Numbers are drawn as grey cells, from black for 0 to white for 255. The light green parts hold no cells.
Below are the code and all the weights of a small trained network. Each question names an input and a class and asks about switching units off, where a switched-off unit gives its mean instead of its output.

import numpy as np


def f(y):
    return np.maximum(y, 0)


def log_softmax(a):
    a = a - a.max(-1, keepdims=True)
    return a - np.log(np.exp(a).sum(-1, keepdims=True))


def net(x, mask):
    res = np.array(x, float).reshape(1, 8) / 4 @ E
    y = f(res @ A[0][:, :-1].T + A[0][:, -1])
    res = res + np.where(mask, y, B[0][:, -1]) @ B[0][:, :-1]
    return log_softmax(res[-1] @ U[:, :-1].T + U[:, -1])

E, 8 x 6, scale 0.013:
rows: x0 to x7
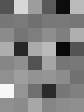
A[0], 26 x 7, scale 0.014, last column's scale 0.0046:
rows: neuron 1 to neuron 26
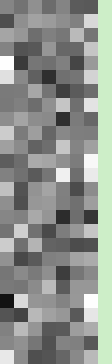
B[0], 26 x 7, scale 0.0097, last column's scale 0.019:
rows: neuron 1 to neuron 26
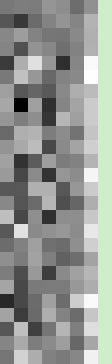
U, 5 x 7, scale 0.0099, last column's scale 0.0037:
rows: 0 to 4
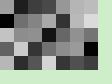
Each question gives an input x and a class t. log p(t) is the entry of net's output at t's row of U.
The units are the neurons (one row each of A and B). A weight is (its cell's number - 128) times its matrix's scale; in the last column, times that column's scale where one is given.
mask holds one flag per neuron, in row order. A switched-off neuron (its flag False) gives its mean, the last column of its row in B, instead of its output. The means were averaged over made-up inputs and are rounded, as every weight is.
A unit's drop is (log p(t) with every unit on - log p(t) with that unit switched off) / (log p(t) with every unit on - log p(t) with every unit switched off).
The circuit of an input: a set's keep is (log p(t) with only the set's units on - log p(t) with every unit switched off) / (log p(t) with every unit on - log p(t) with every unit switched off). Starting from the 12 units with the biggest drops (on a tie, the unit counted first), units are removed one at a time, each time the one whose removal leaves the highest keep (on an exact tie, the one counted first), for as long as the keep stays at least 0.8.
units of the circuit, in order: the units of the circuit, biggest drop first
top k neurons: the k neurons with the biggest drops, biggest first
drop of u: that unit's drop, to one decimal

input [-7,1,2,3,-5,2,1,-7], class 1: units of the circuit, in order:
neuron 5
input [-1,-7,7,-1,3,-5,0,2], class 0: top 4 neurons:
neuron 5; neuron 6; neuron 26; neuron 17
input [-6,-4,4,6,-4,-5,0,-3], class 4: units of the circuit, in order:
neuron 23; neuron 15
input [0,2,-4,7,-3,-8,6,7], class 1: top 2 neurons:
neuron 5; neuron 14
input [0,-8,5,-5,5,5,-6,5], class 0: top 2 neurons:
neuron 5; neuron 8
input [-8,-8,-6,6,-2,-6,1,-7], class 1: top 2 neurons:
neuron 5; neuron 14
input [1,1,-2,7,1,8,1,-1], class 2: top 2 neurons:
neuron 16; neuron 22
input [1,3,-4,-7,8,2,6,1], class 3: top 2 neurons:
neuron 17; neuron 16
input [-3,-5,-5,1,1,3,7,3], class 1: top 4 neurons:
neuron 5; neuron 14; neuron 16; neuron 9
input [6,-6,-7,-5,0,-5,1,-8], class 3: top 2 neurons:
neuron 5; neuron 24
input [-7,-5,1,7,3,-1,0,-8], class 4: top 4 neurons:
neuron 23; neuron 22; neuron 15; neuron 17
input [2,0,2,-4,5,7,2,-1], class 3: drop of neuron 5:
0.1
